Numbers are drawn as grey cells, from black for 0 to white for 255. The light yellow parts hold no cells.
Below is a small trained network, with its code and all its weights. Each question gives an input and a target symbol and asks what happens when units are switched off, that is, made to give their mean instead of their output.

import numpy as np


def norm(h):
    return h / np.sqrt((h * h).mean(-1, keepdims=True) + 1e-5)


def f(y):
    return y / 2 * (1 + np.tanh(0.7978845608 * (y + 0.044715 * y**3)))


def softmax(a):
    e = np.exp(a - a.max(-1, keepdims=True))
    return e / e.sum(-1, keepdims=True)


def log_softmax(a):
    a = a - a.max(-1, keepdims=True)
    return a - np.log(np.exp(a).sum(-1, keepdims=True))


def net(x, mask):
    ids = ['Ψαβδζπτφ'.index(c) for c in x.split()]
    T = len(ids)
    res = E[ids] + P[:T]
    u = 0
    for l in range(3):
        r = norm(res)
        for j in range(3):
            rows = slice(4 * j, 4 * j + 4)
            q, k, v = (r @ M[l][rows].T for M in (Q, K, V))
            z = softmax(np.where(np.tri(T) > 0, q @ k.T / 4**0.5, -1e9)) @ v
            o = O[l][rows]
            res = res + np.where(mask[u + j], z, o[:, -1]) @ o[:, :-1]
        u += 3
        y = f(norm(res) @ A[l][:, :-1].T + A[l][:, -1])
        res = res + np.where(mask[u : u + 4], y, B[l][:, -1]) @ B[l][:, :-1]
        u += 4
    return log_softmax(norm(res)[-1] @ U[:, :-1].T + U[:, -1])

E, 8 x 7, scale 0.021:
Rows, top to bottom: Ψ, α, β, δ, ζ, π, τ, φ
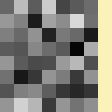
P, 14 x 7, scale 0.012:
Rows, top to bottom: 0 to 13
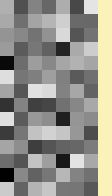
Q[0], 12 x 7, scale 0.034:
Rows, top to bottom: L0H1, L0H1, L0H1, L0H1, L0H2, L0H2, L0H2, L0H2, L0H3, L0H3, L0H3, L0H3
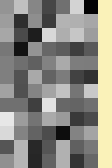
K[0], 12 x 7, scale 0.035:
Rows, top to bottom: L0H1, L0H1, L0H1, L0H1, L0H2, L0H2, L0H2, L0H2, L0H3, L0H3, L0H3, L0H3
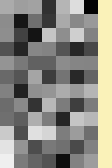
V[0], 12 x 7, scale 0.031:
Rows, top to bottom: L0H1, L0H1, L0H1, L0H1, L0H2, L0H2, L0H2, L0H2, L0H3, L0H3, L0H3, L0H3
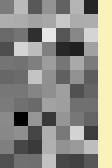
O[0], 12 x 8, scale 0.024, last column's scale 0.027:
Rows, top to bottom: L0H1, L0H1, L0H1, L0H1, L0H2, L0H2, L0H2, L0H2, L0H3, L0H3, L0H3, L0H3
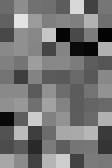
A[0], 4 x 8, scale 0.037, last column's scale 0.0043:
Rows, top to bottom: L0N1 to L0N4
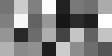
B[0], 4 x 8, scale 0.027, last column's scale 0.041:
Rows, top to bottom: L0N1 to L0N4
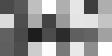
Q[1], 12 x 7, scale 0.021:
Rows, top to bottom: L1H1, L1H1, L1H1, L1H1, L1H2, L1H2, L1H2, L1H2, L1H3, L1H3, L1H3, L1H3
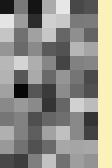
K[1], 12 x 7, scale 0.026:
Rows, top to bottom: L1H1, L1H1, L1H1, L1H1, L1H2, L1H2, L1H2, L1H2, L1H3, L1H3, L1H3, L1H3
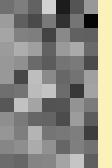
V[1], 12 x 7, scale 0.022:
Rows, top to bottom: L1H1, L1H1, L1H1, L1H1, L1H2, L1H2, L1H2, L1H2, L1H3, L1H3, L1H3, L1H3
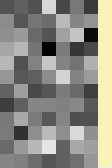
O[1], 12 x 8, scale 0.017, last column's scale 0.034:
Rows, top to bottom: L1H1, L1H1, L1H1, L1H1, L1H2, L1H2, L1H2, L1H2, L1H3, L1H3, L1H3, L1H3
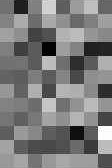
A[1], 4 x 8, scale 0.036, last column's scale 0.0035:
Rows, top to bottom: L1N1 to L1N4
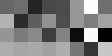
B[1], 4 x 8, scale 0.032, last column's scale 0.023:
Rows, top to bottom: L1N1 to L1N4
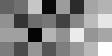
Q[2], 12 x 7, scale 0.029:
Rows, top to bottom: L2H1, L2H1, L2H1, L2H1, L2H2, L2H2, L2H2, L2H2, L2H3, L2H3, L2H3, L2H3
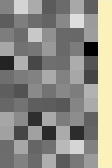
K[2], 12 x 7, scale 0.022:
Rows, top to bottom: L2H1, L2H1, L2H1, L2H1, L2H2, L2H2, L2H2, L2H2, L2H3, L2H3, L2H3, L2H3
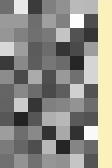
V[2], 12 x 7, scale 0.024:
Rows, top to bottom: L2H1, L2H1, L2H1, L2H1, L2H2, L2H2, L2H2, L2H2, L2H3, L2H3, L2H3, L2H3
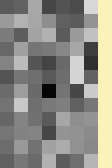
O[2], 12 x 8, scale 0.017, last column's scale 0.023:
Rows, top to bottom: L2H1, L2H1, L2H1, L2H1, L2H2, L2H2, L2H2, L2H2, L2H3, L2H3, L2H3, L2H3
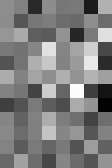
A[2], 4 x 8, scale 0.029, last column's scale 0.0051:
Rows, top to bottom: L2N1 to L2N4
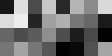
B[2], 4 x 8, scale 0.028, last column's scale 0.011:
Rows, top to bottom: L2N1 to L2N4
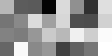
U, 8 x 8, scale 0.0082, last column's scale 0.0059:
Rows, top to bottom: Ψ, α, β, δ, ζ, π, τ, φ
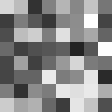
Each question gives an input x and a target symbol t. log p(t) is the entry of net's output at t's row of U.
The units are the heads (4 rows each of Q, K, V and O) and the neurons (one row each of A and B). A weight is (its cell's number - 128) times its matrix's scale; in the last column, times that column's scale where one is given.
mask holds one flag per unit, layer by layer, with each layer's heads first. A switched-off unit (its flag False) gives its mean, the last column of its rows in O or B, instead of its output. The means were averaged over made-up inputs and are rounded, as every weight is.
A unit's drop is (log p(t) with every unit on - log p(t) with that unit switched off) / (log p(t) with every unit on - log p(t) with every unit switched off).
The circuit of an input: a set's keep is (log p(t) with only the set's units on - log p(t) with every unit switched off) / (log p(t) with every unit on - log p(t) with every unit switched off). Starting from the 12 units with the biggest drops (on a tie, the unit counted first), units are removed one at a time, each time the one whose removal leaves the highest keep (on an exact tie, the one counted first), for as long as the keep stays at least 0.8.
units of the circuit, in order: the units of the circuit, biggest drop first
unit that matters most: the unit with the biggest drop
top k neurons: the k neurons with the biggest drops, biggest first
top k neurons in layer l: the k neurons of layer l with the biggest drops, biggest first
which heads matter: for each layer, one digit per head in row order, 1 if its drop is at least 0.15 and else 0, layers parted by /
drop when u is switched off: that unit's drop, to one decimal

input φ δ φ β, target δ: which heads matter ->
101 / 100 / 000
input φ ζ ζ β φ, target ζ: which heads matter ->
001 / 000 / 010
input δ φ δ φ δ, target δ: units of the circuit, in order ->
[L0H1]
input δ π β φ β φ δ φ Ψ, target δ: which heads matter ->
001 / 000 / 000
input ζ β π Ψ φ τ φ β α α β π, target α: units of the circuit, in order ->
[L0H3, L1N1]
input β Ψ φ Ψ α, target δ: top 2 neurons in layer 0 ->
[L0N2, L0N3]
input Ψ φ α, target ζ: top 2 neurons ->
[L0N2, L0N1]
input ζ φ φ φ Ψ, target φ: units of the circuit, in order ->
[L0N2, L0H1]
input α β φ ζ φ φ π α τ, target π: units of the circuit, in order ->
[L2N3, L0H3, L2N4, L0N1]
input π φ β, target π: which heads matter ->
111 / 100 / 000
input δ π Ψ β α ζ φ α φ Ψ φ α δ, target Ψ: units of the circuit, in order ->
[L0H1, L1N3, L0N4, L0N2]
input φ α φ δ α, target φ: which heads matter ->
001 / 000 / 000
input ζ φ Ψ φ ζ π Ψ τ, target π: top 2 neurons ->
[L2N3, L0N1]
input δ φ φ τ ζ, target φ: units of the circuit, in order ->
[L0H3]
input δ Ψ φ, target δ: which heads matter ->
001 / 100 / 000
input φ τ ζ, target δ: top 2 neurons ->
[L0N3, L0N4]
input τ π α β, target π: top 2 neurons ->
[L2N3, L0N2]
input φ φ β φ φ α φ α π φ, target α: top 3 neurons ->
[L0N1, L1N1, L0N2]
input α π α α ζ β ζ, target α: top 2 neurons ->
[L1N1, L0N1]
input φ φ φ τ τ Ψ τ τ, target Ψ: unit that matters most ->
L0H3
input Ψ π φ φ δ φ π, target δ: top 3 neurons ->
[L0N4, L0N3, L1N2]
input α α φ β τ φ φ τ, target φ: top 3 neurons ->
[L0N4, L2N3, L2N4]
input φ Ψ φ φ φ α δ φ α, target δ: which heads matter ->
000 / 100 / 000
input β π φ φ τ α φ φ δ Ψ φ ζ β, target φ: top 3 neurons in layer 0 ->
[L0N4, L0N1, L0N3]
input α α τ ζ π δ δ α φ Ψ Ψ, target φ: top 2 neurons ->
[L0N2, L0N4]
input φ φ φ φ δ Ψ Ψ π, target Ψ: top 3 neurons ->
[L0N2, L0N4, L2N3]
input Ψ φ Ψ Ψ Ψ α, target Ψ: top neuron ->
[L0N2]
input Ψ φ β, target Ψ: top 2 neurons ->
[L0N2, L0N1]
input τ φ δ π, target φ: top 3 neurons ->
[L2N3, L0N4, L2N4]
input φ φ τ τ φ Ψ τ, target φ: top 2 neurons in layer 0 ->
[L0N4, L0N1]
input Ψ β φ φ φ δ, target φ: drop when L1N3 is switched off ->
0.1
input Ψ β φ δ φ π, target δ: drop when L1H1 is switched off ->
0.4
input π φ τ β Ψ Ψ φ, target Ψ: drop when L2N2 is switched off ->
-0.2
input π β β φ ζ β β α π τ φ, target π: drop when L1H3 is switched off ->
0.0
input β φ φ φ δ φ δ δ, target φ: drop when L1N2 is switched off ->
0.1
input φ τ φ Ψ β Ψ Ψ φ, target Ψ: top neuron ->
[L0N1]
